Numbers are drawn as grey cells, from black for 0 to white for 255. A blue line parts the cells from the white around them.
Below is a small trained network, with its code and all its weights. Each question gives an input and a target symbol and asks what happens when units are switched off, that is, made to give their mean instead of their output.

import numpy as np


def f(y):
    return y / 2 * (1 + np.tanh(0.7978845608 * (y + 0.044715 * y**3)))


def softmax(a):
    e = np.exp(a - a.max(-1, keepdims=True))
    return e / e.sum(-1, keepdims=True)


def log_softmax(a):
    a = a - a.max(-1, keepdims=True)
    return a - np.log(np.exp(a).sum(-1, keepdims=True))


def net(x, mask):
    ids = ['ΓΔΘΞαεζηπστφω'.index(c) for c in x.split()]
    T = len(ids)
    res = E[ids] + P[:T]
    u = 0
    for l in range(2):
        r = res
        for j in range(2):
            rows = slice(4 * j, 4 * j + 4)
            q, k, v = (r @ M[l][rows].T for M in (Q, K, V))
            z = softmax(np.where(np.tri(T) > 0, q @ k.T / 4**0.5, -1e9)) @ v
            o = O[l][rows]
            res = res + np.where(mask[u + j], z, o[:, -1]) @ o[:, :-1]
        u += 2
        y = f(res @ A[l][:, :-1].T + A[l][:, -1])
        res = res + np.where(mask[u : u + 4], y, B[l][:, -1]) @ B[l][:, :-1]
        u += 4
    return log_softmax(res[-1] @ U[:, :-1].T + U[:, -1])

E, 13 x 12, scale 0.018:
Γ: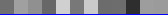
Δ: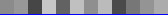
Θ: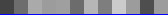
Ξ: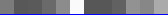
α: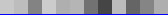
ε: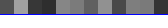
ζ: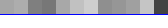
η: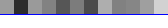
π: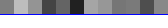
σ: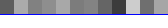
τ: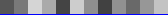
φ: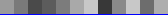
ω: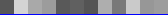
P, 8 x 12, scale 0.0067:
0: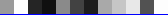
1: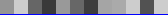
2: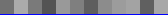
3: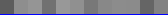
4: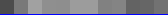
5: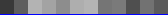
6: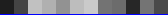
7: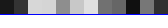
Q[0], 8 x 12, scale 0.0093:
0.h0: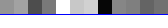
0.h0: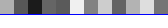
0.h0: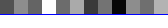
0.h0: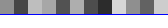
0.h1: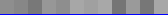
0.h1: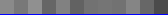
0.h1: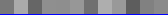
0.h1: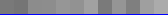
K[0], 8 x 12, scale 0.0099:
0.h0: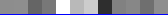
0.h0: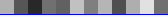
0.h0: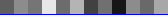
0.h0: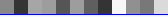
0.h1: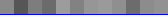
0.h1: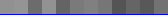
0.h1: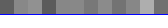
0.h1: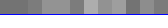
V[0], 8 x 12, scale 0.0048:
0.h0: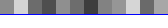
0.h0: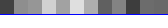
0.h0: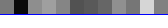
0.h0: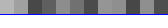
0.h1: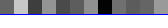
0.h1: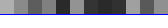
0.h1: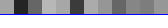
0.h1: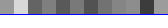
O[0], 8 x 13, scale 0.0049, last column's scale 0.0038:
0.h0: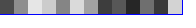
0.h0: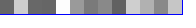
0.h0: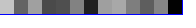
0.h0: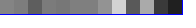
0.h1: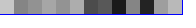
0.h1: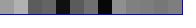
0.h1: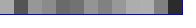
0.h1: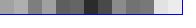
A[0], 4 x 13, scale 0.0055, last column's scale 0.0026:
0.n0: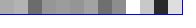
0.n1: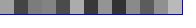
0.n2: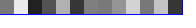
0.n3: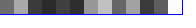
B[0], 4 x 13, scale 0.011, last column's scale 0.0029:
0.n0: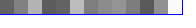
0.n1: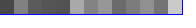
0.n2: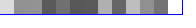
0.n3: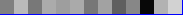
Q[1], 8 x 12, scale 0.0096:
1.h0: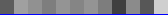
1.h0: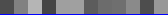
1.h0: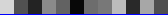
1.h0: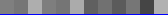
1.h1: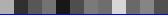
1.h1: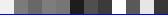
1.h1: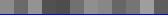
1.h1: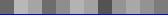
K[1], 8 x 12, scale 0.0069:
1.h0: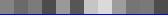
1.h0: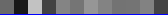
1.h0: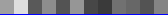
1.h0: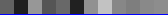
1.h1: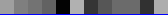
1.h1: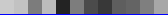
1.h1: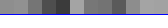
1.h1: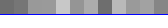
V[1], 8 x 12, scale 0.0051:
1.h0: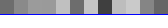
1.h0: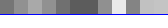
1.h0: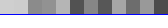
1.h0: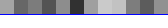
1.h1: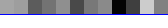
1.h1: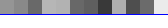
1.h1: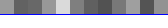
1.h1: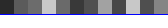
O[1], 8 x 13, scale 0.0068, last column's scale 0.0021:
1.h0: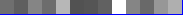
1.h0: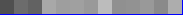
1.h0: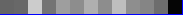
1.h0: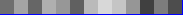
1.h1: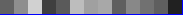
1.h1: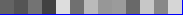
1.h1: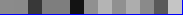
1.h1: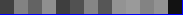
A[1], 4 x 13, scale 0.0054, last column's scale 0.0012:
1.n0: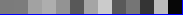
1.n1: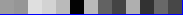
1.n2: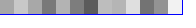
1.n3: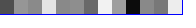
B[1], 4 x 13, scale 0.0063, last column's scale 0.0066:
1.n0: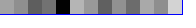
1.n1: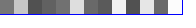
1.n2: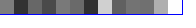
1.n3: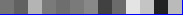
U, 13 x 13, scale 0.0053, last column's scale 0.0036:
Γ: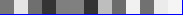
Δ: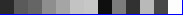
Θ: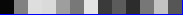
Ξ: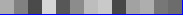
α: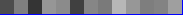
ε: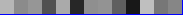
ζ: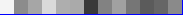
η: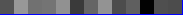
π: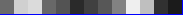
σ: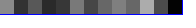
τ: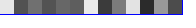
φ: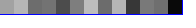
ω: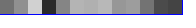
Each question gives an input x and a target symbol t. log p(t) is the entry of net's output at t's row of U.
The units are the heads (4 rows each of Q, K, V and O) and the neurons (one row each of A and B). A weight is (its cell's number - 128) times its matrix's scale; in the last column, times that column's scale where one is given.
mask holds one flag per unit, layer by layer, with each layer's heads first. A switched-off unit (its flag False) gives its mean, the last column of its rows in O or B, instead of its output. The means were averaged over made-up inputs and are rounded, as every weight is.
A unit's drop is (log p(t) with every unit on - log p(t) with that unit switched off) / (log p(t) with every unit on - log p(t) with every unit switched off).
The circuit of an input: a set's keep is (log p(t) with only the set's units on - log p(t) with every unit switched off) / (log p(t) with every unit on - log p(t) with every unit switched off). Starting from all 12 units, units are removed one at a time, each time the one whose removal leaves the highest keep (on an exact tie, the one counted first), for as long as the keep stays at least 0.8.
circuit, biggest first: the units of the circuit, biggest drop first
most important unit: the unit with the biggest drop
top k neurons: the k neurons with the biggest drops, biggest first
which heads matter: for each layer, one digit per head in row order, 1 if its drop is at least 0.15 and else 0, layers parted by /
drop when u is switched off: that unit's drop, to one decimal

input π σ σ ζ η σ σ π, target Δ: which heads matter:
10 / 00
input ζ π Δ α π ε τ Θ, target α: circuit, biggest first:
[0.h0; 1.h1; 1.h0]
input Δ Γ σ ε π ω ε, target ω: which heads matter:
00 / 11
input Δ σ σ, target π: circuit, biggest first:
[0.h0; 1.h0; 1.h1; 0.n3]
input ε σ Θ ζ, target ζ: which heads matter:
01 / 01
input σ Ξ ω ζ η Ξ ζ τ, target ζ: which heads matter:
11 / 01
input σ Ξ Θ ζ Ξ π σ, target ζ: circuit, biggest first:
[1.h1; 0.n0; 0.h1; 0.h0]
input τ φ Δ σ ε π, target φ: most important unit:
1.n1
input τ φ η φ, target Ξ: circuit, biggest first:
[1.h0; 0.h0]
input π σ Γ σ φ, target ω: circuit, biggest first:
[1.h1; 1.h0; 0.n0]
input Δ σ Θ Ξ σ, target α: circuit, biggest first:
[1.h1; 1.h0]
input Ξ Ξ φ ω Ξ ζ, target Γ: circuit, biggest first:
[0.h0; 1.n2]
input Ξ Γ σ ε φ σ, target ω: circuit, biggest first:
[1.h1; 1.h0; 0.n0; 0.n3]
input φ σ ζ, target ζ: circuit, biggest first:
[1.h1; 0.n0]
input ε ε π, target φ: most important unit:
0.h0
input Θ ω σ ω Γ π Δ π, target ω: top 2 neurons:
[0.n3; 1.n3]
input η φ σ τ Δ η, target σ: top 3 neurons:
[0.n1; 0.n3; 1.n3]
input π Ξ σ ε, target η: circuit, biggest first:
[0.h0; 0.n3; 1.n1]
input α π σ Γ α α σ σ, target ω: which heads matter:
10 / 11
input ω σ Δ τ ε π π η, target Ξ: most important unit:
1.h0
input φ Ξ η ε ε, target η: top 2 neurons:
[1.n1; 0.n2]
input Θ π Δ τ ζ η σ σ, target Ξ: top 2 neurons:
[0.n1; 1.n0]
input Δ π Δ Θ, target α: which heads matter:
00 / 11
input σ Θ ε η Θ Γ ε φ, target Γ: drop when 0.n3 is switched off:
-0.1
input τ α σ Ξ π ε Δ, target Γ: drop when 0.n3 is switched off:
-0.1
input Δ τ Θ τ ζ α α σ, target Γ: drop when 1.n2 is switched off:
0.2
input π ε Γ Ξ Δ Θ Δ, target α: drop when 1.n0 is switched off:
0.0
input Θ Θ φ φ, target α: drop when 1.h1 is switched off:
0.6
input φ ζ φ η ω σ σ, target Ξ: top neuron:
[0.n1]
